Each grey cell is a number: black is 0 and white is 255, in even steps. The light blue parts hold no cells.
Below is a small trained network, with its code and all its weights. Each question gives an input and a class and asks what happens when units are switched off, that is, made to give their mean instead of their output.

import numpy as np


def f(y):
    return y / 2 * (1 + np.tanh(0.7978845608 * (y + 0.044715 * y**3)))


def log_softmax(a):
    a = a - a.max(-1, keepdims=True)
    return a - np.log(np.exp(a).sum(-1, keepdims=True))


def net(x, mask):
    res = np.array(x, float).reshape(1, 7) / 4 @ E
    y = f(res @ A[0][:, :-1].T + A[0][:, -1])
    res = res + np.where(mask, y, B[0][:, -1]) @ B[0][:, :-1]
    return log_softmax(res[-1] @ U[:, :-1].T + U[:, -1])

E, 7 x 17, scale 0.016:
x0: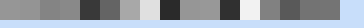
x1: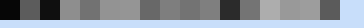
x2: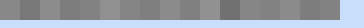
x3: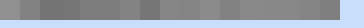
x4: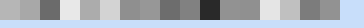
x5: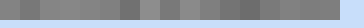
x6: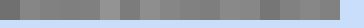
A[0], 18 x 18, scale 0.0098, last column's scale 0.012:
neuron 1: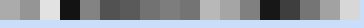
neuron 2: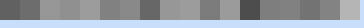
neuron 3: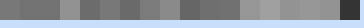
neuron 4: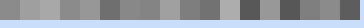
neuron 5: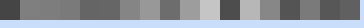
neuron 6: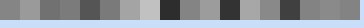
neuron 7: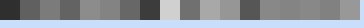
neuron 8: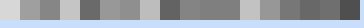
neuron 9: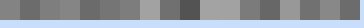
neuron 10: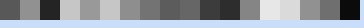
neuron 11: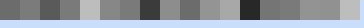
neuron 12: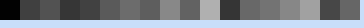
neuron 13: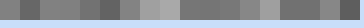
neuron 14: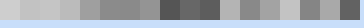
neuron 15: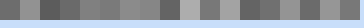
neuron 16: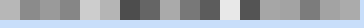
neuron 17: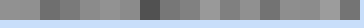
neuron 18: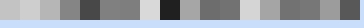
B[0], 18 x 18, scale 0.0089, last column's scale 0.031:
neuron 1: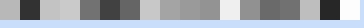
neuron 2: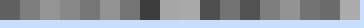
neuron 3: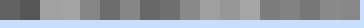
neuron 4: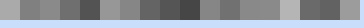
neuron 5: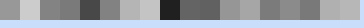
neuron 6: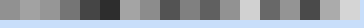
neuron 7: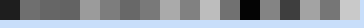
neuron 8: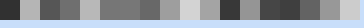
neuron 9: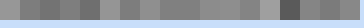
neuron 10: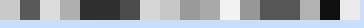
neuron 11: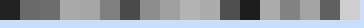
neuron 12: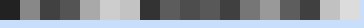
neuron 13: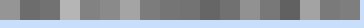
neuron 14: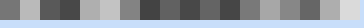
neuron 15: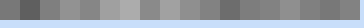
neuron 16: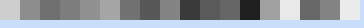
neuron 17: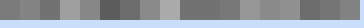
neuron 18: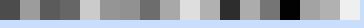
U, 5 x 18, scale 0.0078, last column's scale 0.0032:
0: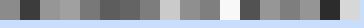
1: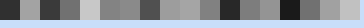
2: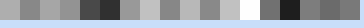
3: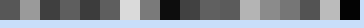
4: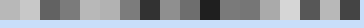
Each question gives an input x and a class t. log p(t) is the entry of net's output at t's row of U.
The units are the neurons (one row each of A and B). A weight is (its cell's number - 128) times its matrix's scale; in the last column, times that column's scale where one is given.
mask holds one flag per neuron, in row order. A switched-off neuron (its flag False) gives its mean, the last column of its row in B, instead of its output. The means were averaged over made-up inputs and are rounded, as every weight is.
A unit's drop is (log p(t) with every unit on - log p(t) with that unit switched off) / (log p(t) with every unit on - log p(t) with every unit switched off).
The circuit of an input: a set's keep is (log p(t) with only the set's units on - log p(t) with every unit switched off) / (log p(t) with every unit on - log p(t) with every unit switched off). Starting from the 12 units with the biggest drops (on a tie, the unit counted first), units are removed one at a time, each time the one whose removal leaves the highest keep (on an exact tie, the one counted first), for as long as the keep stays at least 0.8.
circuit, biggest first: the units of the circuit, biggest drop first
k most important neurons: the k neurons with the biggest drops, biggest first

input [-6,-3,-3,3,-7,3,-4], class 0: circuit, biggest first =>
neuron 1
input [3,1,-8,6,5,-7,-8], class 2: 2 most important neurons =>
neuron 10; neuron 12
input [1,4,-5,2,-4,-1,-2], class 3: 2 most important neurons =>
neuron 18; neuron 5
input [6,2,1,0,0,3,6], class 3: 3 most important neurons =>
neuron 1; neuron 10; neuron 6
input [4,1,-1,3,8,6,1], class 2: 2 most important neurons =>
neuron 10; neuron 12
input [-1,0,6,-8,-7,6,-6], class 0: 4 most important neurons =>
neuron 1; neuron 18; neuron 8; neuron 14
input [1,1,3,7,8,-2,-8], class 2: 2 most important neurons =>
neuron 10; neuron 12
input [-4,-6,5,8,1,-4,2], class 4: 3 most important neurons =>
neuron 10; neuron 16; neuron 14
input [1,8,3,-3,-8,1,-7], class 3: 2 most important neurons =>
neuron 5; neuron 18
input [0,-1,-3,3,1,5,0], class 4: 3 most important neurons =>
neuron 10; neuron 1; neuron 18
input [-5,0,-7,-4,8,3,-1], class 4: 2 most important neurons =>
neuron 16; neuron 14
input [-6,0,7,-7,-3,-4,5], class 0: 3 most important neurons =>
neuron 18; neuron 8; neuron 14
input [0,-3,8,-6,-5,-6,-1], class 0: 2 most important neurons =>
neuron 18; neuron 6
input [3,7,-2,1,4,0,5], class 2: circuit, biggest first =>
neuron 10
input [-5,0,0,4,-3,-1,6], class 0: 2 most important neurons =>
neuron 18; neuron 8
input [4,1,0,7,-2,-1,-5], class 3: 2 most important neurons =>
neuron 10; neuron 1
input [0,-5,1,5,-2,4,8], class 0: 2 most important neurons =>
neuron 6; neuron 5
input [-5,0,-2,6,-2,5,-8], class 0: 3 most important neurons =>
neuron 18; neuron 8; neuron 14
